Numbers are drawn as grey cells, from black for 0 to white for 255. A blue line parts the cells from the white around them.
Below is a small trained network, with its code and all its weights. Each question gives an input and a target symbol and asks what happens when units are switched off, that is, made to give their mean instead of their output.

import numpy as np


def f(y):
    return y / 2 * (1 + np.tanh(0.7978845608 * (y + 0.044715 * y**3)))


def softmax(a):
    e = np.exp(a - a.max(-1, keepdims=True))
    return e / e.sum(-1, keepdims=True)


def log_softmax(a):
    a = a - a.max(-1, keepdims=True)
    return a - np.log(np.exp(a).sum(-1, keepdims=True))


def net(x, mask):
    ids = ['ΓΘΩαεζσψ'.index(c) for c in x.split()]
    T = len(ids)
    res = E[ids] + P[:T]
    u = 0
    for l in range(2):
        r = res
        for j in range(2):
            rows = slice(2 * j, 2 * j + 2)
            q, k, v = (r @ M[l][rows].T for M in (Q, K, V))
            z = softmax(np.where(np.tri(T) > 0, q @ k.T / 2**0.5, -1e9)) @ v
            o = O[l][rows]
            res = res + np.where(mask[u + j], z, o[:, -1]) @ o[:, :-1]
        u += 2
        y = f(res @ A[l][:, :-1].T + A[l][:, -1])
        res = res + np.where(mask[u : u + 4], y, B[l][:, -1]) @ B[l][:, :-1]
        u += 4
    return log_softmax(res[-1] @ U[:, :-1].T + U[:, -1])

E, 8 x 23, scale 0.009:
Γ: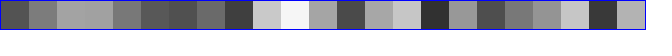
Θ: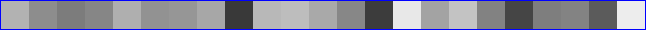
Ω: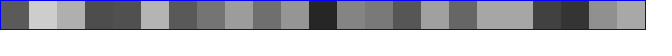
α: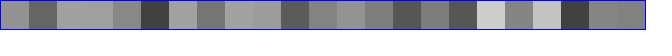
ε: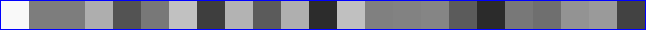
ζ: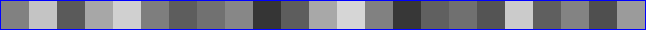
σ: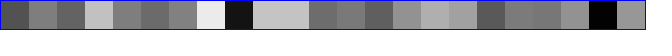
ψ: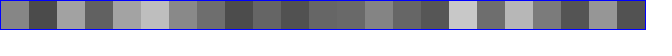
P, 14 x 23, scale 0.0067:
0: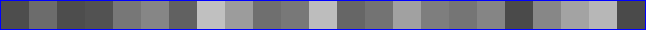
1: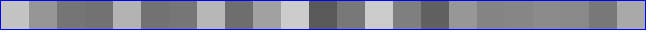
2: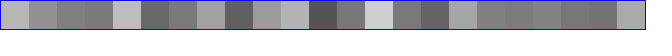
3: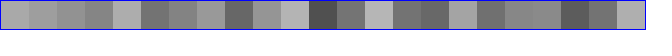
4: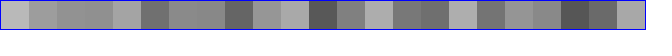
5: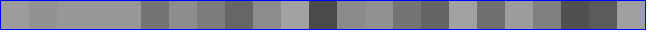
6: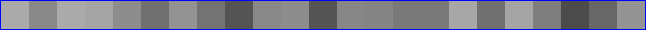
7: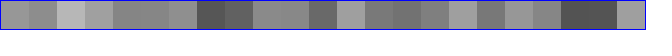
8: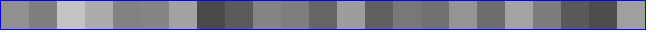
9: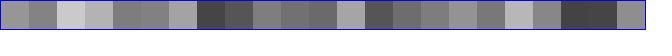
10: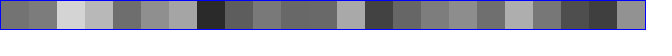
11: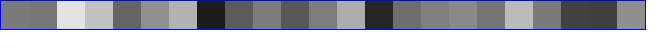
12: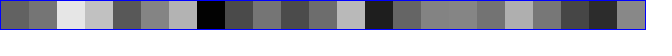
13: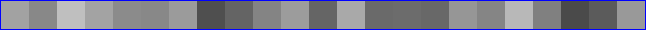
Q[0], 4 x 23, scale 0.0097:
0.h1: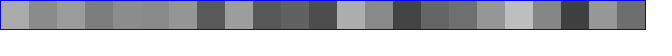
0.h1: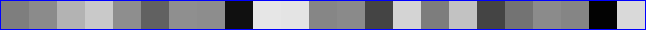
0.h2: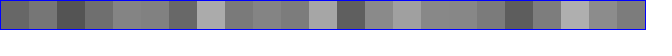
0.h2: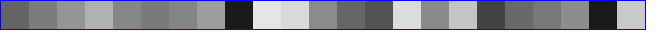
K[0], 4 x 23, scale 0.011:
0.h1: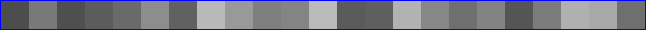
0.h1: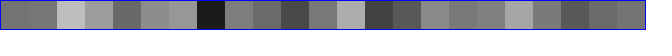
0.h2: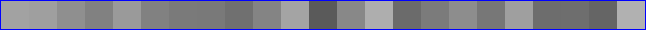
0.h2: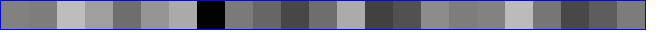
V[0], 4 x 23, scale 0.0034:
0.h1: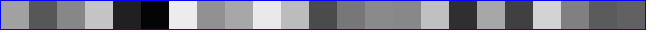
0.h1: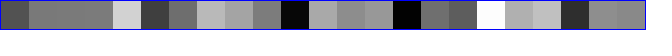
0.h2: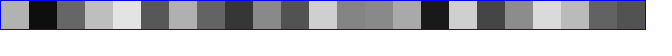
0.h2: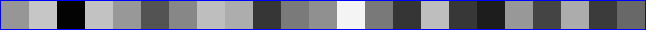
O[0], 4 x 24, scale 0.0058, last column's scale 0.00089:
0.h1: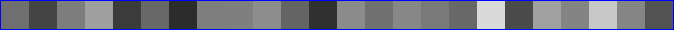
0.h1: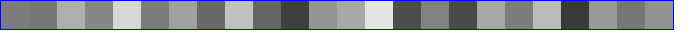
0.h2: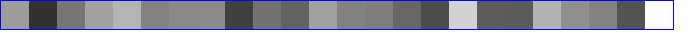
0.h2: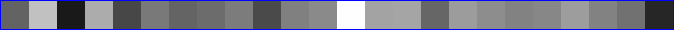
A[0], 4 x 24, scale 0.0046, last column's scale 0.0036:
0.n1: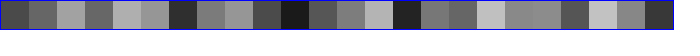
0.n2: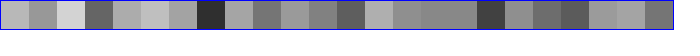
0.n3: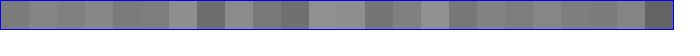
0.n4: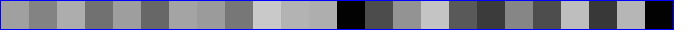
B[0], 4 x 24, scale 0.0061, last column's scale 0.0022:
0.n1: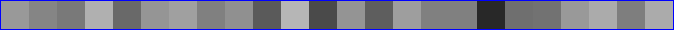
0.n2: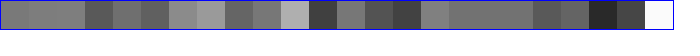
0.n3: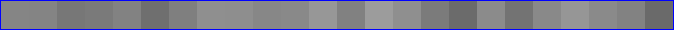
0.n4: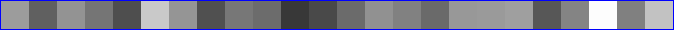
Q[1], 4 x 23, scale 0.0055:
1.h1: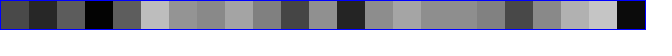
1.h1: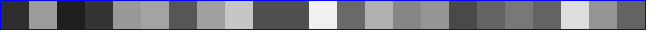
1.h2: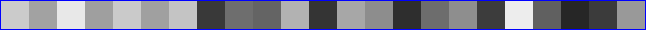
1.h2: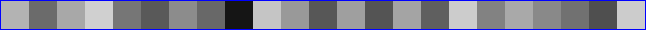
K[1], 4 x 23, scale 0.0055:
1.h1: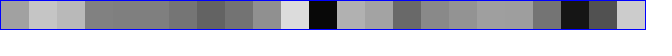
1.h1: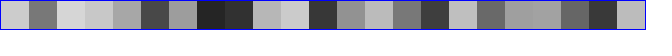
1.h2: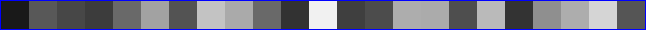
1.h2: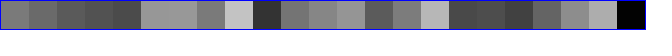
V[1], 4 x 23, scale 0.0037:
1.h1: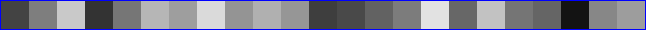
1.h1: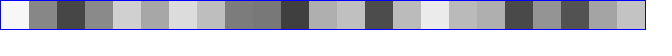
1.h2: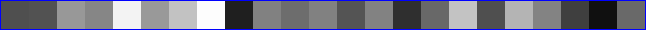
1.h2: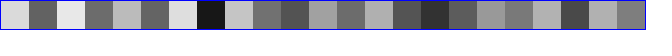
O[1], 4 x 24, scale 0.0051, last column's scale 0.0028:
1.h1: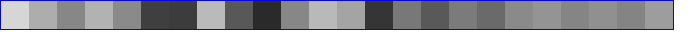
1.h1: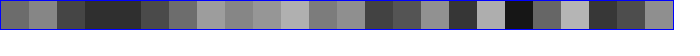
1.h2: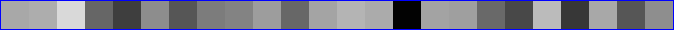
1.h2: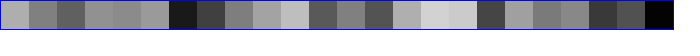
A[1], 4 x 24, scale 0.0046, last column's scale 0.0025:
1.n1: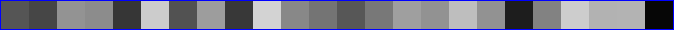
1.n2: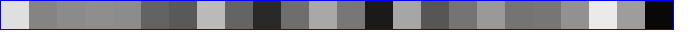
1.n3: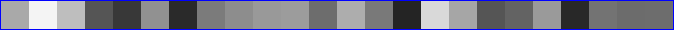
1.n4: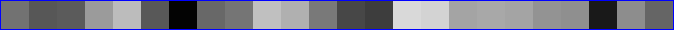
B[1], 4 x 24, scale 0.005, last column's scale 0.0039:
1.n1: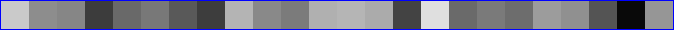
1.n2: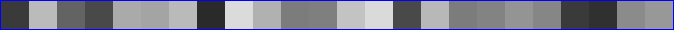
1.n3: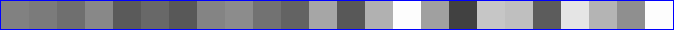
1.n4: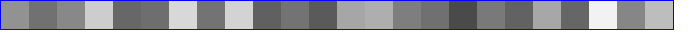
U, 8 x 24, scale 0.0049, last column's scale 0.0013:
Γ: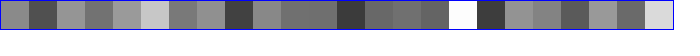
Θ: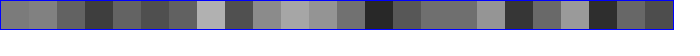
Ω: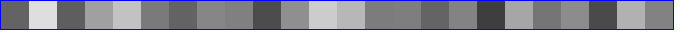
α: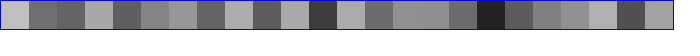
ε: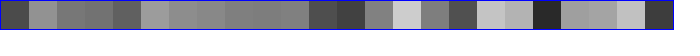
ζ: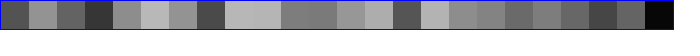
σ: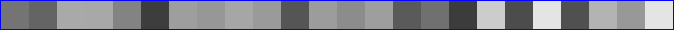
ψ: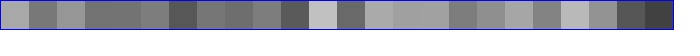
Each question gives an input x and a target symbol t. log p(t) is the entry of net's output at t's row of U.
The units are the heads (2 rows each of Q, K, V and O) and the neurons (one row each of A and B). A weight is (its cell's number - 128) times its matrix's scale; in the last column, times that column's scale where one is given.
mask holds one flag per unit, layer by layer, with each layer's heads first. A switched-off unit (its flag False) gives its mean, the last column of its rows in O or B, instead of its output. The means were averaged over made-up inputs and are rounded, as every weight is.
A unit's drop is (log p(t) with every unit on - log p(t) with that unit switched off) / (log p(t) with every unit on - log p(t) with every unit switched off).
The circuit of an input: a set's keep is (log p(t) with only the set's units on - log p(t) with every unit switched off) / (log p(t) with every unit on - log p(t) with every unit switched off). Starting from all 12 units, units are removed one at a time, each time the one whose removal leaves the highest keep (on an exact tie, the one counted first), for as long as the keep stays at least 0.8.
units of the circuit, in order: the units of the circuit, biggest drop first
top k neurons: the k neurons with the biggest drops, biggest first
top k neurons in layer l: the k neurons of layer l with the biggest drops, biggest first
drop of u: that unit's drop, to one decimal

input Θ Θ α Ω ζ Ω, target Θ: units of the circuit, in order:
(1.h1, 0.n2)
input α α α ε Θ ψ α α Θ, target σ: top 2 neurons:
(1.n4, 0.n1)
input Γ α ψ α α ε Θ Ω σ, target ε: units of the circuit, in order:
(0.h2, 0.n4)
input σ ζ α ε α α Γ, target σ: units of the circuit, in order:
(0.h1, 1.h2)
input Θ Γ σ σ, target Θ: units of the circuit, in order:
(1.h1)
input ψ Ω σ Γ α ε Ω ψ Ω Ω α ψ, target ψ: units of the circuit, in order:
(1.h2, 1.n3, 0.h1, 0.h2)
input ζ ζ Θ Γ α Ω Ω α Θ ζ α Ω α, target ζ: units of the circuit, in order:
(1.h1, 0.h2, 0.h1)
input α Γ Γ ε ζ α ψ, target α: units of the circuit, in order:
(0.h1, 1.h2, 1.n4, 0.n1)
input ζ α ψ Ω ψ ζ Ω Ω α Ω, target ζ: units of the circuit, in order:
(1.h1, 0.h1)
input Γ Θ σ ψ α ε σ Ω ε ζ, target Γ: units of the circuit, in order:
(1.h1, 0.h2, 0.h1)
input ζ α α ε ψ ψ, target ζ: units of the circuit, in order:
(1.h1, 0.h1, 0.h2)
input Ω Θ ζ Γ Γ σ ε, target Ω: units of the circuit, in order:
(1.h1, 0.h2, 1.n2, 1.h2)
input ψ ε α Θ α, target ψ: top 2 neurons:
(1.n3, 1.n4)
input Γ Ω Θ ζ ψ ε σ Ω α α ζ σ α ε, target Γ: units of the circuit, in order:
(1.h1, 0.h2, 0.h1, 1.n4)
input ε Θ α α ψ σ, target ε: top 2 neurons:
(0.n2, 0.n4)
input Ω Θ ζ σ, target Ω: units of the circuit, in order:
(0.h2, 1.h1)
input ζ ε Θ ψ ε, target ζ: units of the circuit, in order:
(1.h1, 0.h2, 0.h1)
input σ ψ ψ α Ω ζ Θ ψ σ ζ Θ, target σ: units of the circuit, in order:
(1.h2)
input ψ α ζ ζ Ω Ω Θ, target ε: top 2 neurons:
(1.n3, 0.n4)
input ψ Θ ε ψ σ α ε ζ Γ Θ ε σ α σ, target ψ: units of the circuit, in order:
(1.h2, 1.n3, 0.h2, 0.h1)
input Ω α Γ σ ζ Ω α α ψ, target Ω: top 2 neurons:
(1.n2, 0.n4)
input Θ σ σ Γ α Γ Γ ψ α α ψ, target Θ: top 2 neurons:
(0.n4, 0.n2)
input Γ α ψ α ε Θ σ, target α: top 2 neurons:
(1.n4, 1.n1)
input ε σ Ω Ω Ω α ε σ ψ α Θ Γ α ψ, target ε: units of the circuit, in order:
(1.h2, 0.h1)
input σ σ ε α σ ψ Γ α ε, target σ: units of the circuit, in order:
(1.h2)
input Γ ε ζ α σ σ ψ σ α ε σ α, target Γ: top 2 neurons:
(1.n3, 1.n4)
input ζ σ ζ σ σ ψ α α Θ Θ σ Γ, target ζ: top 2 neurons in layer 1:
(1.n1, 1.n3)
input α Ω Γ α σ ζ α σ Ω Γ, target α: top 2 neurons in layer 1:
(1.n4, 1.n3)
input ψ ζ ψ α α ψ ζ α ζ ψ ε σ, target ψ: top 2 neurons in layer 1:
(1.n3, 1.n1)
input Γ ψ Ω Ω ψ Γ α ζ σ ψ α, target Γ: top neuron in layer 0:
(0.n4)
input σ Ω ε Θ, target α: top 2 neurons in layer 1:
(1.n4, 1.n1)
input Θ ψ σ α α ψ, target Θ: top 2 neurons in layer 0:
(0.n4, 0.n2)
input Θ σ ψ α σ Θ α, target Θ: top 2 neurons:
(0.n4, 1.n4)
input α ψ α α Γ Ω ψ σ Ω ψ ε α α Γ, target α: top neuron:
(1.n4)
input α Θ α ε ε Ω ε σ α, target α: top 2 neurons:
(0.n1, 1.n4)
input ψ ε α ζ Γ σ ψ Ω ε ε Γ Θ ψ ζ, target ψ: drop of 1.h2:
1.3
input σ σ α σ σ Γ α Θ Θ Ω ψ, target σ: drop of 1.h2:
1.5
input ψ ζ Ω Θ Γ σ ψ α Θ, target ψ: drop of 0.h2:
0.3
